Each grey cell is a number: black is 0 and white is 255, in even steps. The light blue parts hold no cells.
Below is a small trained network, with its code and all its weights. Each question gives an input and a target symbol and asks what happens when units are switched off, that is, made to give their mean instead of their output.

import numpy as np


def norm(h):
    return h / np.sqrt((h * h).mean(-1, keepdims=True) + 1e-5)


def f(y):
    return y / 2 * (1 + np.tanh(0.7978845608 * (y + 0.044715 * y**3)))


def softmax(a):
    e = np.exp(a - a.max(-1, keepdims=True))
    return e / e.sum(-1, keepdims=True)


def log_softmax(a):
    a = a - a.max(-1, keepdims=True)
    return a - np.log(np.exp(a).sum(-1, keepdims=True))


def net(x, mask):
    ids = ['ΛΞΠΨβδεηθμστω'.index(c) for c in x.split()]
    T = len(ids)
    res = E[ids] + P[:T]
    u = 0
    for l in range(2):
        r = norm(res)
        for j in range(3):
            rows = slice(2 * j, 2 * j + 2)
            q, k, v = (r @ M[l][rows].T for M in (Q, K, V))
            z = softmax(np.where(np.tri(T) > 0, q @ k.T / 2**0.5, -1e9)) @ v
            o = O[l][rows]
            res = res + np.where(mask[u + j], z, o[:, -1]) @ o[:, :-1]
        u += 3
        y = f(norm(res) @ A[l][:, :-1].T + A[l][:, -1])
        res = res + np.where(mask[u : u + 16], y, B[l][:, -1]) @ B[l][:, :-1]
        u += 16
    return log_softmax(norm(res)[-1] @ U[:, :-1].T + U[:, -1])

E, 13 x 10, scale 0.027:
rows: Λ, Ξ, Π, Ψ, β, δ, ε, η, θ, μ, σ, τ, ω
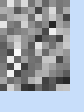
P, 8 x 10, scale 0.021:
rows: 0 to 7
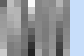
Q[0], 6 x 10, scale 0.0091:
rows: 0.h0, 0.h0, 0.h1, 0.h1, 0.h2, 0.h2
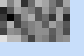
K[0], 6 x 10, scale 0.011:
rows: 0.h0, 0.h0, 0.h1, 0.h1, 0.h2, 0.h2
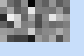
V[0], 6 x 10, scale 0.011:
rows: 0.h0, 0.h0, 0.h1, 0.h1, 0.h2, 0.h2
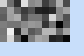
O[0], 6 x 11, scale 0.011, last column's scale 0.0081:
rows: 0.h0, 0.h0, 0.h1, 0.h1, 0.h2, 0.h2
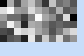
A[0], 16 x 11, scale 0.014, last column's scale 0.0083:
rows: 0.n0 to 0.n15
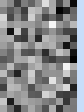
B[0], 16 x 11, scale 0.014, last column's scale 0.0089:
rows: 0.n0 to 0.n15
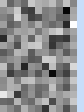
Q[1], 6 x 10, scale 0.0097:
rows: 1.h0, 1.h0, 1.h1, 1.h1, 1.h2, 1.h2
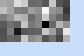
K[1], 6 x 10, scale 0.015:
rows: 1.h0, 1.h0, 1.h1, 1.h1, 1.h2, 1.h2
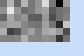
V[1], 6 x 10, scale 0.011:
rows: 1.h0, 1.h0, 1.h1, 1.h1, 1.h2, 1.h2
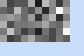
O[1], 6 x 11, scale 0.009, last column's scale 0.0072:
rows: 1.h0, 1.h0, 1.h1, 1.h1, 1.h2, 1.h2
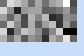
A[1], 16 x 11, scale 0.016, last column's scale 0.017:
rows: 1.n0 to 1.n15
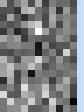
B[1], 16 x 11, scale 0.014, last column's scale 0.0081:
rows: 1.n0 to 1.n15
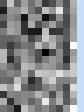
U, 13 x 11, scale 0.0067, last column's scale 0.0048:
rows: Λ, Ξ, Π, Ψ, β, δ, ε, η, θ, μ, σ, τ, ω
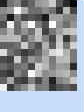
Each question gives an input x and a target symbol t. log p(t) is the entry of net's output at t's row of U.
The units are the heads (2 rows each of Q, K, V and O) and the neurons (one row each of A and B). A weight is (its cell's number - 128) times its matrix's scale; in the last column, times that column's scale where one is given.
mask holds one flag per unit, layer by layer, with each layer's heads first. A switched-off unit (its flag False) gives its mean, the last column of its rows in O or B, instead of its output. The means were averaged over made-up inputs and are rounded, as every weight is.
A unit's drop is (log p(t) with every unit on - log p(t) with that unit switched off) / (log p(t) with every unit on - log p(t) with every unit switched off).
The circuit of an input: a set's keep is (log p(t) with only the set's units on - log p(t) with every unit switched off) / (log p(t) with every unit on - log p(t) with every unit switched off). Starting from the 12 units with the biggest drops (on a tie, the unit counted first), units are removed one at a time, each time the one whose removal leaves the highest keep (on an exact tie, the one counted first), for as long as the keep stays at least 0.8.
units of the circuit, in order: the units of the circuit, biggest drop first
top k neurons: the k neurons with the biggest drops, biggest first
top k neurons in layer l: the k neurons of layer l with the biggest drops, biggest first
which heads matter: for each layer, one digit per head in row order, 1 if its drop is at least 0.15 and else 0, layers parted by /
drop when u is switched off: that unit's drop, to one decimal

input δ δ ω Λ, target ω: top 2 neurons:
(1.n8; 0.n6)
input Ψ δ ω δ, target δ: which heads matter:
100 / 000
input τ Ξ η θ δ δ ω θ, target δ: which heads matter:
010 / 000
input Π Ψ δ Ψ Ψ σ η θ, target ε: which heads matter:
111 / 000
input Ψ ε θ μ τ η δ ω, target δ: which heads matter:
110 / 000
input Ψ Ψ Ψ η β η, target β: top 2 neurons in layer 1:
(1.n0; 1.n10)
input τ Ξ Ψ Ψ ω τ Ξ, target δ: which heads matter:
010 / 000
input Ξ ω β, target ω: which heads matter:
100 / 000
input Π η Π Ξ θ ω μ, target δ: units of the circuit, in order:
(0.h0)
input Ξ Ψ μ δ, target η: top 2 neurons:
(0.n13; 1.n10)
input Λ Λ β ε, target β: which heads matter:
001 / 000
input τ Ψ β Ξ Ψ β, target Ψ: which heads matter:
101 / 000
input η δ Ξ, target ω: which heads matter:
010 / 000
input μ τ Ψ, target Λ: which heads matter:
001 / 000
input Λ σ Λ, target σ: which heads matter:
011 / 000
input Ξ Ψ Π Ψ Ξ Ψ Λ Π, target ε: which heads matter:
110 / 000
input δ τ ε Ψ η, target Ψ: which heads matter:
100 / 000
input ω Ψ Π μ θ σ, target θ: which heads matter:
001 / 000
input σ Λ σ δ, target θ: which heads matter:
001 / 000
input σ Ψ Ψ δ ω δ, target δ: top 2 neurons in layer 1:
(1.n15; 1.n13)
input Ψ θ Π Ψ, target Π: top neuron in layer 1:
(1.n7)
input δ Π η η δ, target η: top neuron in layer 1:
(1.n10)
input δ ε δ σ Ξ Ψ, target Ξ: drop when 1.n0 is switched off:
0.0
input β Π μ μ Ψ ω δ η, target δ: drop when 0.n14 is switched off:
0.1
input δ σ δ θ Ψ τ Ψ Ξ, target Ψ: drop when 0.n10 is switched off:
-0.1
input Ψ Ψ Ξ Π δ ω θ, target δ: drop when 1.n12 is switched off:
0.2
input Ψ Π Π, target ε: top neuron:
(0.n9)
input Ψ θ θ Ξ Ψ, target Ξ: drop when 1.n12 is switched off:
0.2
